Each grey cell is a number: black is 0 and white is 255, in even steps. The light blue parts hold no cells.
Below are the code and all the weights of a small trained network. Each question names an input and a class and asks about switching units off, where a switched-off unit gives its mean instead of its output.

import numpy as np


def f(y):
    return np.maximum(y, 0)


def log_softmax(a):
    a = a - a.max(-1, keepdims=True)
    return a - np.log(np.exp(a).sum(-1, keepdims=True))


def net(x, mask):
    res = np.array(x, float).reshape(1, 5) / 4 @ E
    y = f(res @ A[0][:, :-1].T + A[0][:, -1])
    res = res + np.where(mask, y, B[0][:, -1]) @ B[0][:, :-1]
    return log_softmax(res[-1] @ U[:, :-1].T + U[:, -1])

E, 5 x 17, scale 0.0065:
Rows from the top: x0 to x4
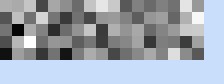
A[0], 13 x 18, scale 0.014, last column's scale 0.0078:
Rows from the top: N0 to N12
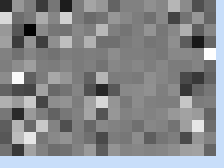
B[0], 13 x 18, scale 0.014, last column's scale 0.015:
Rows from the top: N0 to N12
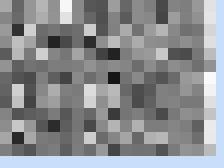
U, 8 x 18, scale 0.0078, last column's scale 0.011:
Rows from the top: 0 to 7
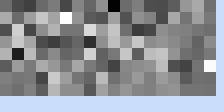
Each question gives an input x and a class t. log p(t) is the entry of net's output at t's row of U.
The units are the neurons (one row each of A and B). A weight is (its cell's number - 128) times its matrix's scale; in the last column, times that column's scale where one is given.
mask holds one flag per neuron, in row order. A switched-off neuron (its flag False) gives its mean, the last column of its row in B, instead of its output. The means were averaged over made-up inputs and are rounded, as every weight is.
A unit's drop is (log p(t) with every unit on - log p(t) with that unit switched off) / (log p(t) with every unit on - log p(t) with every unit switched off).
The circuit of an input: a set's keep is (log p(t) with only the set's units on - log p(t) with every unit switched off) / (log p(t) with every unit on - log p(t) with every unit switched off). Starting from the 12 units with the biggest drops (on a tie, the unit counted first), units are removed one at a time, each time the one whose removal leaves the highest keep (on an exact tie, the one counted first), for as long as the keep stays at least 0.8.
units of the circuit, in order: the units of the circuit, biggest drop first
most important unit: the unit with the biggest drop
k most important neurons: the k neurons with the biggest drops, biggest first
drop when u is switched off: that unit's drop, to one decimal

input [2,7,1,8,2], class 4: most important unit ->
N11
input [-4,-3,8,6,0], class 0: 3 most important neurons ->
N9; N12; N2
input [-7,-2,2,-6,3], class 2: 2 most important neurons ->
N7; N11
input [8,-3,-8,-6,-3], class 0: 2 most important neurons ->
N6; N7
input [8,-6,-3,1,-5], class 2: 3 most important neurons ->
N8; N0; N10
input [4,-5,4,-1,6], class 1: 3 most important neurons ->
N0; N6; N10
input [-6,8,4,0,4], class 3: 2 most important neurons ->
N10; N8
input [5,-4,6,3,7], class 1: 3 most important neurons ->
N0; N6; N7
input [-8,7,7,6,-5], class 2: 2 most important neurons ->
N7; N6
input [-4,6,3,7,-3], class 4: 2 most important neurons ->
N11; N3
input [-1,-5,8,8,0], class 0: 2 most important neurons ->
N9; N12
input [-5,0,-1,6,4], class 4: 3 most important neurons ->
N11; N8; N1
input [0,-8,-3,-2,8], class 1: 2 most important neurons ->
N0; N10
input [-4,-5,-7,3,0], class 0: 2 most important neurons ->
N6; N10
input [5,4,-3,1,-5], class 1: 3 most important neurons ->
N1; N7; N3
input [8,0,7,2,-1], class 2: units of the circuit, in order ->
N8
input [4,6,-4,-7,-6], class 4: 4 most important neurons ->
N2; N0; N3; N7
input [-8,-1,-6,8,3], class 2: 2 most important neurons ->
N7; N2
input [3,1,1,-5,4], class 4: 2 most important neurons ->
N2; N1
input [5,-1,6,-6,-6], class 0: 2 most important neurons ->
N9; N0
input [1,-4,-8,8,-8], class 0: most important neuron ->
N6
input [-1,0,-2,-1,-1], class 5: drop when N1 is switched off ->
0.1
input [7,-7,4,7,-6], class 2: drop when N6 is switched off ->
0.1
